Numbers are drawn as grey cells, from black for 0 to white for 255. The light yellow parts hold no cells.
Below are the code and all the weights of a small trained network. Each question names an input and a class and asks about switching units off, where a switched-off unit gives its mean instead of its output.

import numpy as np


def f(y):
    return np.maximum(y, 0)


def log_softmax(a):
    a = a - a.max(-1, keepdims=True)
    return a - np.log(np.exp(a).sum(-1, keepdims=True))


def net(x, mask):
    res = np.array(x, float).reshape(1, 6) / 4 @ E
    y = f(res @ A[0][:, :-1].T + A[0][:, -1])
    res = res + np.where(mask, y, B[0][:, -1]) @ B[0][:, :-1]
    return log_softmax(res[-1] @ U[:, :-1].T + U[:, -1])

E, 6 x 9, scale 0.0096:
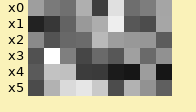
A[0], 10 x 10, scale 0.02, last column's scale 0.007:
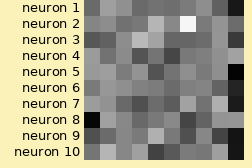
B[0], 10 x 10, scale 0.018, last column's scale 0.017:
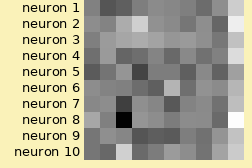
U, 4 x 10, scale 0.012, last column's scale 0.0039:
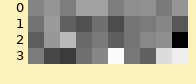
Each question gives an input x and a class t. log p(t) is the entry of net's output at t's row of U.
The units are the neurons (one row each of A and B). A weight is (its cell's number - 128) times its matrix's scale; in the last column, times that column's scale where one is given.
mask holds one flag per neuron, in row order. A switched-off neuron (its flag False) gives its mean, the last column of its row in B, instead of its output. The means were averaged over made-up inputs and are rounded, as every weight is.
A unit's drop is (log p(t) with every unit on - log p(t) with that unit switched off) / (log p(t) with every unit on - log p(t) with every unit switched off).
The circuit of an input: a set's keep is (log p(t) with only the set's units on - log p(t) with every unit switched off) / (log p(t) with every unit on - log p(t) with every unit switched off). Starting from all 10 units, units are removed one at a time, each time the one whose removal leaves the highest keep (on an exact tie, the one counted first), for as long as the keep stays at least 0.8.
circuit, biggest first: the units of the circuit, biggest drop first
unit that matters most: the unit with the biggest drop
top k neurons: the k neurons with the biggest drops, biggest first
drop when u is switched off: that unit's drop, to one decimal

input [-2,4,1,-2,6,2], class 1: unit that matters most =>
neuron 9
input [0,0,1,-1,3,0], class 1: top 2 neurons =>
neuron 2; neuron 10
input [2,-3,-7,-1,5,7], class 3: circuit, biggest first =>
neuron 1; neuron 6
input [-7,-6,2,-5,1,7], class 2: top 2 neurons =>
neuron 8; neuron 9
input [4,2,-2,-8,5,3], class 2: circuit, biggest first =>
neuron 8; neuron 9
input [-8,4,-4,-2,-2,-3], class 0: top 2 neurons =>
neuron 1; neuron 6
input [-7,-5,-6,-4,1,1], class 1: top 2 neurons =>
neuron 2; neuron 4
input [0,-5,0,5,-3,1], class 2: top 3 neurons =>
neuron 8; neuron 5; neuron 10
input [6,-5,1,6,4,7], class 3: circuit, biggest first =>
neuron 1; neuron 6
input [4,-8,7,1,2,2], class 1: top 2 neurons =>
neuron 2; neuron 3
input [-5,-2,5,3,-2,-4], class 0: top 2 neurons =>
neuron 2; neuron 9
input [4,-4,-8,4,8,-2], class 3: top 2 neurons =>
neuron 10; neuron 1
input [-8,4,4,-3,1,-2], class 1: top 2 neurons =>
neuron 9; neuron 2
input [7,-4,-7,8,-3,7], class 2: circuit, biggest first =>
neuron 10
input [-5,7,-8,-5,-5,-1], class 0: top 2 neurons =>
neuron 3; neuron 1
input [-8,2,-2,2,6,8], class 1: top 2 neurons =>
neuron 9; neuron 4
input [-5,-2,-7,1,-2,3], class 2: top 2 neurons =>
neuron 8; neuron 10
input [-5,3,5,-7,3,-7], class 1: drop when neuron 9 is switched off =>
0.2
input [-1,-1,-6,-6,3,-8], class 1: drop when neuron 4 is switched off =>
0.1
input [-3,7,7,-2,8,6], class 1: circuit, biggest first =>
neuron 9
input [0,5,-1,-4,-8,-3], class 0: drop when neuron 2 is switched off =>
0.4
